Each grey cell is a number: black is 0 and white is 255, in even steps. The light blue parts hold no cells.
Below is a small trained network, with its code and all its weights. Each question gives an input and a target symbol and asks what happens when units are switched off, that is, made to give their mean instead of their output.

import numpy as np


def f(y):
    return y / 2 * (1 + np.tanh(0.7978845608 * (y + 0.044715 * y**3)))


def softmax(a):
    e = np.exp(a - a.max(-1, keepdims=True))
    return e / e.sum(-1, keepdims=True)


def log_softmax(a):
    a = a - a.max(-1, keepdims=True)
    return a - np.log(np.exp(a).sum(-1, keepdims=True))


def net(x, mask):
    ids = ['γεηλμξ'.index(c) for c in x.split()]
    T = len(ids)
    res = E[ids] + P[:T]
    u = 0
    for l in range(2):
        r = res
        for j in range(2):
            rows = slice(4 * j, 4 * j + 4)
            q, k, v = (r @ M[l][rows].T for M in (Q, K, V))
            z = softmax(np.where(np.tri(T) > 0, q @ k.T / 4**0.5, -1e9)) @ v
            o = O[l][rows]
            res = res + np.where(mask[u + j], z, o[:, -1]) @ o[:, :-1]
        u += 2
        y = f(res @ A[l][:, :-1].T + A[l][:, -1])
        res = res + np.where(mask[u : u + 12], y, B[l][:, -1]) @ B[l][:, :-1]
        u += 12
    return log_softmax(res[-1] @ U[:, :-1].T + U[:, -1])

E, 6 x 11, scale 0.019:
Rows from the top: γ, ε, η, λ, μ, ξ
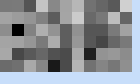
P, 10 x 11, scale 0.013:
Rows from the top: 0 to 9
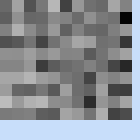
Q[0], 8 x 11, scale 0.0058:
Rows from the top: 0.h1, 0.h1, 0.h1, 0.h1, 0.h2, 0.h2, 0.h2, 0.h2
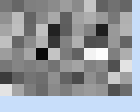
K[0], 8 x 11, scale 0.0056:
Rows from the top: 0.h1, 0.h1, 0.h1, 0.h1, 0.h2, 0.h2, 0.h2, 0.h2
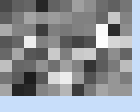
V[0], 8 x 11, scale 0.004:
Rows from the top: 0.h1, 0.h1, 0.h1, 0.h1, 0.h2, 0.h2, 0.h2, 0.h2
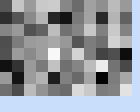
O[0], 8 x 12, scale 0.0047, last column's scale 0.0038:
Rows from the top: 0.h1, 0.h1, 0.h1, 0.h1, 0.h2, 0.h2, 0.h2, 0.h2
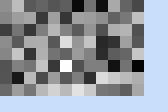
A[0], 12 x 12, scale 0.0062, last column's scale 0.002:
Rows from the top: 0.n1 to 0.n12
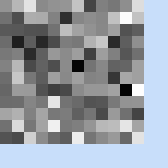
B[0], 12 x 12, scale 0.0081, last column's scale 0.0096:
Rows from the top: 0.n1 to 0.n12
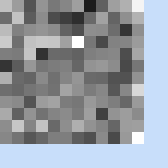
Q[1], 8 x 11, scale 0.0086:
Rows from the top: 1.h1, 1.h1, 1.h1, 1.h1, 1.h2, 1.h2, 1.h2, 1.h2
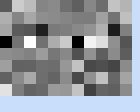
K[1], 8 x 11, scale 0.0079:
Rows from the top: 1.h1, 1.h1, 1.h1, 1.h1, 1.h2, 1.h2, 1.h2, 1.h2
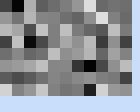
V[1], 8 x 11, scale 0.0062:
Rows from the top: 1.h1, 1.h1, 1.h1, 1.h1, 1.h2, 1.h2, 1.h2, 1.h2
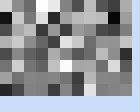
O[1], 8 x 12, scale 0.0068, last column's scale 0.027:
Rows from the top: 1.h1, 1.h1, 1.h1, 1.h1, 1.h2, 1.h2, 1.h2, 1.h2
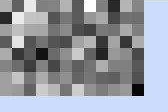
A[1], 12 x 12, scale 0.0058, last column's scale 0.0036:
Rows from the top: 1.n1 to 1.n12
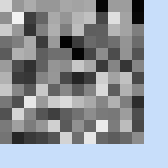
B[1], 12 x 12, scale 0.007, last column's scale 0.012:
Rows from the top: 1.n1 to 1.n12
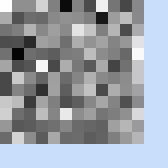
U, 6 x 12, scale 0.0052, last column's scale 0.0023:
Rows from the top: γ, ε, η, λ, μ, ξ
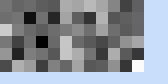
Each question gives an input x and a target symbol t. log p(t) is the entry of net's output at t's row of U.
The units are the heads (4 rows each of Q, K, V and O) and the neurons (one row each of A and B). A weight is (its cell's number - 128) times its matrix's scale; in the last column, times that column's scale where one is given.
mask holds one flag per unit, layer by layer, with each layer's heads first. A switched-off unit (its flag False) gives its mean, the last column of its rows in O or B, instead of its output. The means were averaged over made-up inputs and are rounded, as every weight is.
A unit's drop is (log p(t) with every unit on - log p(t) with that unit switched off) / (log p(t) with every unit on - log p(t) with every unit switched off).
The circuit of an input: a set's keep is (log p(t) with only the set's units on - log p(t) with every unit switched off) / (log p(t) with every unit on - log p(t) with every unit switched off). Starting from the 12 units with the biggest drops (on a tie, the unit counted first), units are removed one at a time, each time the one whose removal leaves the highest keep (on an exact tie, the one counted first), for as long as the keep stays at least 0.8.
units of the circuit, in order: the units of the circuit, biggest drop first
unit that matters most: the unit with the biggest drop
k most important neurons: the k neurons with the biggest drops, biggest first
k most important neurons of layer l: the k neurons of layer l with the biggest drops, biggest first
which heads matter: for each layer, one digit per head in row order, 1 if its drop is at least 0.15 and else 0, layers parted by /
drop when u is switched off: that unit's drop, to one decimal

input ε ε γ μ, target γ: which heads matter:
00 / 10
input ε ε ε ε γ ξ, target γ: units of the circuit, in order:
[1.h1, 0.n11, 1.n5]
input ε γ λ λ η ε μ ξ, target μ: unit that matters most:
0.n4
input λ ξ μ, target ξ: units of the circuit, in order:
[1.h1, 1.n3, 1.n7, 1.n10]
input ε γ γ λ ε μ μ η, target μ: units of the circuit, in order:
[0.n4, 1.h1, 1.n3]
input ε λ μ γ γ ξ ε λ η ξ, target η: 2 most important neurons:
[0.n4, 0.n2]
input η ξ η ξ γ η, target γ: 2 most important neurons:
[0.n1, 0.n11]
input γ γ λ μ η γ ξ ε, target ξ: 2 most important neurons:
[0.n1, 0.n2]
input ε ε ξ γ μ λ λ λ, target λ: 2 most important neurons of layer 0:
[0.n1, 0.n11]
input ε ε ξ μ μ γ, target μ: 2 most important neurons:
[1.n3, 1.n6]
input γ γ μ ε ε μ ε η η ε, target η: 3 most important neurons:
[0.n2, 1.n9, 1.n1]
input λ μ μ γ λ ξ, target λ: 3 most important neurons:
[0.n1, 0.n8, 0.n12]
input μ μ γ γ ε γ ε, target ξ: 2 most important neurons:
[1.n7, 1.n3]
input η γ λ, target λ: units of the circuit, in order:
[1.h1]
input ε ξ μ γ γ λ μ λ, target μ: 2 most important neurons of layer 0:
[0.n2, 0.n12]
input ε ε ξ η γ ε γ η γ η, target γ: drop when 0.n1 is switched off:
0.1
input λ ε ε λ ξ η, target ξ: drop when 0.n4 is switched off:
0.2
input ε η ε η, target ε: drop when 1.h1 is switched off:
0.4
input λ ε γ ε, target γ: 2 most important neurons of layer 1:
[1.n5, 1.n10]
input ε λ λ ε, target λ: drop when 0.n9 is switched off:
0.1
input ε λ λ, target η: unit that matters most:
1.n1
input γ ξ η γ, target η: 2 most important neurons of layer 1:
[1.n9, 1.n1]
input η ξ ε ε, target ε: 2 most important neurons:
[0.n1, 1.n6]
